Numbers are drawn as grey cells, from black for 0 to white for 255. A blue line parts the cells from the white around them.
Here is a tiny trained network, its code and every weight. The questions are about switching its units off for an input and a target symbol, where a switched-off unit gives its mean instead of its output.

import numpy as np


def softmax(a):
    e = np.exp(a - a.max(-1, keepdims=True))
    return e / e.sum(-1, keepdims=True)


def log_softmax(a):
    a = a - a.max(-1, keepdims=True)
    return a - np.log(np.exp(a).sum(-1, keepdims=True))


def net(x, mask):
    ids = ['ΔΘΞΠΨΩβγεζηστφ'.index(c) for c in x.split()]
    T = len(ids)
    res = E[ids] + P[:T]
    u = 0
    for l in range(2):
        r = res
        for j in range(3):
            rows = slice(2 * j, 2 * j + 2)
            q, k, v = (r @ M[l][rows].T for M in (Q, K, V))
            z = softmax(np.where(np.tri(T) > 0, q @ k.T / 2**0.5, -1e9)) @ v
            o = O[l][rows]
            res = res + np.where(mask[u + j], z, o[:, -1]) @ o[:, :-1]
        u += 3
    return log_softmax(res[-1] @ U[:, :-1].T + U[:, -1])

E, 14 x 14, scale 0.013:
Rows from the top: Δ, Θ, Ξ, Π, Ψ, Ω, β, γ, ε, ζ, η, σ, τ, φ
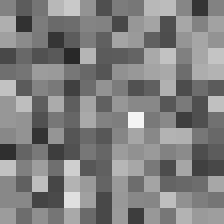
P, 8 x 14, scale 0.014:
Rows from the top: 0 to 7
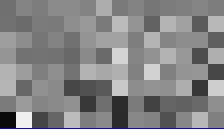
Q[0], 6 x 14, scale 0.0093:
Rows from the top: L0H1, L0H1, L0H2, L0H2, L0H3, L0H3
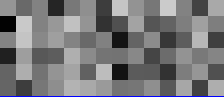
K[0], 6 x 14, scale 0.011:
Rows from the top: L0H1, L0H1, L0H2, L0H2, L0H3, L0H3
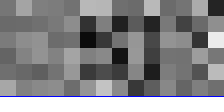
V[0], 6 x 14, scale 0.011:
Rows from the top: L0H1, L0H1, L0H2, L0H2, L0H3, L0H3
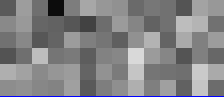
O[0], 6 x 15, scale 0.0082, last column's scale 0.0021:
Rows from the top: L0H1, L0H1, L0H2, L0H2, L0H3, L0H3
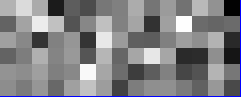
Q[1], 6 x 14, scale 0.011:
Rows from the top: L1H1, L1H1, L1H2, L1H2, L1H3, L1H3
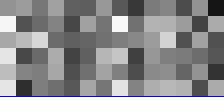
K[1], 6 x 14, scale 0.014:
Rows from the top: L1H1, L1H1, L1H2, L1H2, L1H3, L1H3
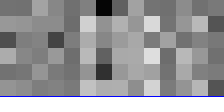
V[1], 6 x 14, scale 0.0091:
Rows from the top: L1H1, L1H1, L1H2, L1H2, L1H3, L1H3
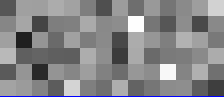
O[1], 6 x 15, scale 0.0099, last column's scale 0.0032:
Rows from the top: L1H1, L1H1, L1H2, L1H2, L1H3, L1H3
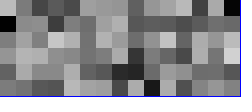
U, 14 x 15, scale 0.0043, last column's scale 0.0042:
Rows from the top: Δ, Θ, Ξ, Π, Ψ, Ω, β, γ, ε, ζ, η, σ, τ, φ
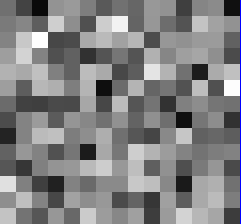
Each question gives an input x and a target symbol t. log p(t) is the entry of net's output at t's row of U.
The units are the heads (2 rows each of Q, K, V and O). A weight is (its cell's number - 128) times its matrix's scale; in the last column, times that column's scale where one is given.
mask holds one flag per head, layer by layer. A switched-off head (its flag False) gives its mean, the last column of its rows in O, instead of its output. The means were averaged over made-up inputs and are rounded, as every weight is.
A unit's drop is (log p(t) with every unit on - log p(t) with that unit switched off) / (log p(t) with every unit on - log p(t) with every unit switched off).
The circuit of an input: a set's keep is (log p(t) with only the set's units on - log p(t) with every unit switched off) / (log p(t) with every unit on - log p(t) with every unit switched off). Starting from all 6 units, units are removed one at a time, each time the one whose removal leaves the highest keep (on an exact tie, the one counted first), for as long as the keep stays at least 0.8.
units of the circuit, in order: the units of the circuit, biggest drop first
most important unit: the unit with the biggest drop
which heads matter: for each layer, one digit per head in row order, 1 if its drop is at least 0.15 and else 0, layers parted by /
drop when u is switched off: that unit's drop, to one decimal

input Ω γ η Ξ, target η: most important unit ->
L1H3
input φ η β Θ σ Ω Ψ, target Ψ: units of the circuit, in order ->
L1H1; L0H3; L0H2
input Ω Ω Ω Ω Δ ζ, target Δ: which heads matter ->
100 / 001
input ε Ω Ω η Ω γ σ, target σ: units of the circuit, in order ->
L1H3; L0H1; L1H1
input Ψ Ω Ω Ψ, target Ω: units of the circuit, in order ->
L1H1; L0H2
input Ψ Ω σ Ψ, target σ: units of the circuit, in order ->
L0H1; L1H3
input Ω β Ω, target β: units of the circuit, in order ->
L1H1; L0H2; L1H2
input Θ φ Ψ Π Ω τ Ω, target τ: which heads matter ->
010 / 001
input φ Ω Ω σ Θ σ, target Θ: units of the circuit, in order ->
L1H2; L0H2
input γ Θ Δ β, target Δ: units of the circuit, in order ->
L0H1; L1H3
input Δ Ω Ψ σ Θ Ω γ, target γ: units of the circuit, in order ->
L1H1; L0H2
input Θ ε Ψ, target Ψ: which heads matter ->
001 / 100
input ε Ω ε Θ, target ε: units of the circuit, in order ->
L0H1; L1H3
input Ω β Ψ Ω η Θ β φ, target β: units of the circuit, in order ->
L1H2; L1H1; L0H3
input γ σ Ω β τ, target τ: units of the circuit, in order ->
L1H3
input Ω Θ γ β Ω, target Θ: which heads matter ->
011 / 010
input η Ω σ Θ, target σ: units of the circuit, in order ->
L0H1; L1H3
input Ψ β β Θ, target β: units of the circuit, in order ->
L1H2; L1H1; L0H2
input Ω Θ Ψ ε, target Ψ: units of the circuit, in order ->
L0H3; L1H1; L0H2
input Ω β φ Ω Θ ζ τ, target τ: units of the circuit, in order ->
L1H3; L0H2
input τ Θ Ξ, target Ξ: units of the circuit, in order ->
L0H1
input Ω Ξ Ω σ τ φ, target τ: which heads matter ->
000 / 001
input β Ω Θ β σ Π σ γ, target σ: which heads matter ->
100 / 001
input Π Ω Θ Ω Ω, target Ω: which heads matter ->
010 / 100
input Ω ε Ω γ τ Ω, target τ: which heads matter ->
000 / 001
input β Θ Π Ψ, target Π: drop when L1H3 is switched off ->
0.5
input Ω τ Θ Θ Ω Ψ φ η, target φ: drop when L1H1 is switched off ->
0.4
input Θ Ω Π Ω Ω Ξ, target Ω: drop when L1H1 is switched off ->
0.4
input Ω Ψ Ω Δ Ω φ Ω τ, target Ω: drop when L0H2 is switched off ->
0.3
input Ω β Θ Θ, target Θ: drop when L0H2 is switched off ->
0.2
